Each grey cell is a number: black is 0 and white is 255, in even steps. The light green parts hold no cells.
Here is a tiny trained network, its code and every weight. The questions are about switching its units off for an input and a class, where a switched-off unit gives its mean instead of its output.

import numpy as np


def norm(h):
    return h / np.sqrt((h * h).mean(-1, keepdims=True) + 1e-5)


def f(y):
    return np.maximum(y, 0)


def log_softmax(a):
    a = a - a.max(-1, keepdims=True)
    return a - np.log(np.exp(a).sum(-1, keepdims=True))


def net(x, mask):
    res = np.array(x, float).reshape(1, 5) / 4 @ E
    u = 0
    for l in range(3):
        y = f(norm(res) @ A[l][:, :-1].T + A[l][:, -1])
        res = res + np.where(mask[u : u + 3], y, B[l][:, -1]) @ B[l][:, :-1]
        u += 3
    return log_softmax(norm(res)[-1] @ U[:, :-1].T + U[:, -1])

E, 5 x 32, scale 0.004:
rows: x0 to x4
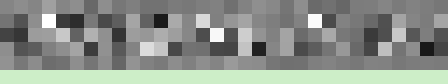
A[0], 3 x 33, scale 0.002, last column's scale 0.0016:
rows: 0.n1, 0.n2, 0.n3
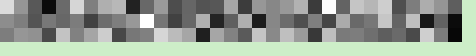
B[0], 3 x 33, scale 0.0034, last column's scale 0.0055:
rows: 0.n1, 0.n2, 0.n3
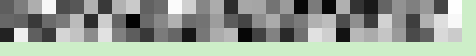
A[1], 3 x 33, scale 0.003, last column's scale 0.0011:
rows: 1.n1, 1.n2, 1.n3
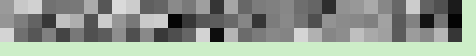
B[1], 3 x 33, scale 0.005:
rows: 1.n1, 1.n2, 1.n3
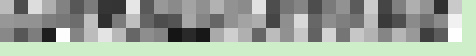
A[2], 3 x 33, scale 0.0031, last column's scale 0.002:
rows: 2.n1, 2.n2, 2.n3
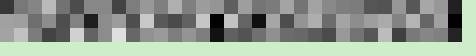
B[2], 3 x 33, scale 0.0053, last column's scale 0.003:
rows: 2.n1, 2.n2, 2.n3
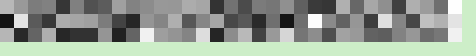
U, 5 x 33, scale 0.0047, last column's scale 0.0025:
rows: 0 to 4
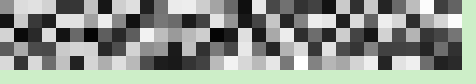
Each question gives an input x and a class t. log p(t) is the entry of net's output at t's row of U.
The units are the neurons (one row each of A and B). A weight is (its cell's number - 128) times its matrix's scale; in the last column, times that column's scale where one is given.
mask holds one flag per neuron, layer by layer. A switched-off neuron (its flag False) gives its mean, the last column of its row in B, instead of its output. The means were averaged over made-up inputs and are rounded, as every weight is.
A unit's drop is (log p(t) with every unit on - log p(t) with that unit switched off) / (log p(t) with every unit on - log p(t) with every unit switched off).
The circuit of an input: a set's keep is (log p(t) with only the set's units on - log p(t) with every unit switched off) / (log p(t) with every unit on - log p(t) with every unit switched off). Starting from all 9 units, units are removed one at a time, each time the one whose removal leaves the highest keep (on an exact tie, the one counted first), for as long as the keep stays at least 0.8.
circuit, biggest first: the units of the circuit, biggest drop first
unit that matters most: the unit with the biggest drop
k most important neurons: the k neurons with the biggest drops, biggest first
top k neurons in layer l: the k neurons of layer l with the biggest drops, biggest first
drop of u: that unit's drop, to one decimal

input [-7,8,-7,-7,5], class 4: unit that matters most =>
1.n3
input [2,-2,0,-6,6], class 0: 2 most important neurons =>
0.n2, 1.n3
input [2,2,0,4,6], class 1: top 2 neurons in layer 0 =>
0.n1, 0.n2
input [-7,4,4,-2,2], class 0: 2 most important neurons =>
1.n3, 2.n3
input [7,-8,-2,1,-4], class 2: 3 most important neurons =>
0.n1, 2.n3, 1.n3
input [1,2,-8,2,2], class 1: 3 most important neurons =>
0.n2, 1.n3, 2.n2
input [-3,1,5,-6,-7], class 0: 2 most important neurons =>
1.n3, 2.n1
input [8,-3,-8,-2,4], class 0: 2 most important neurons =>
0.n1, 1.n1
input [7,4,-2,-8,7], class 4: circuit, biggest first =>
0.n1, 1.n3
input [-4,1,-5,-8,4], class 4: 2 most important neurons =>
1.n3, 2.n1
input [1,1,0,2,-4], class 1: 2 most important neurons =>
0.n1, 0.n2
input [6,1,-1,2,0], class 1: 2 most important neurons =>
0.n1, 0.n2
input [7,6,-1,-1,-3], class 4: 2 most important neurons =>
0.n1, 0.n2
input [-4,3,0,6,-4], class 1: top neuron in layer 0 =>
0.n1
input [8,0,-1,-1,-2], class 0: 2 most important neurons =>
0.n2, 1.n3
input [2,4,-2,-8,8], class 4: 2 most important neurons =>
0.n1, 1.n3
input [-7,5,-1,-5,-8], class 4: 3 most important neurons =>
0.n1, 1.n3, 0.n2
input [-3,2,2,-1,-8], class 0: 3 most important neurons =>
1.n3, 2.n3, 0.n2
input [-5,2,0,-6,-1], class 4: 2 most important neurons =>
0.n1, 0.n2
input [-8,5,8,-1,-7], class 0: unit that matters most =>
2.n3
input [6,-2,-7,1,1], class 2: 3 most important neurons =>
0.n1, 2.n3, 0.n2
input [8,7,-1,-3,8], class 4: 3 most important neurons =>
0.n1, 1.n3, 0.n2
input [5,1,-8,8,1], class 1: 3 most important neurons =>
2.n2, 1.n3, 0.n2
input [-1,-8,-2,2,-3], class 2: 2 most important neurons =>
0.n1, 2.n3
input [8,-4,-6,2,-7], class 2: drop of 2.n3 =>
0.3
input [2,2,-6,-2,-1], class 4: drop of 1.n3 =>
1.0
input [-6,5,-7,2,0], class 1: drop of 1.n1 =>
0.0
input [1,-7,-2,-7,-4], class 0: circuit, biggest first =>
0.n1
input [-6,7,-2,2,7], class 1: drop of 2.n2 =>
0.1
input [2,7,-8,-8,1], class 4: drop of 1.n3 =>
0.6
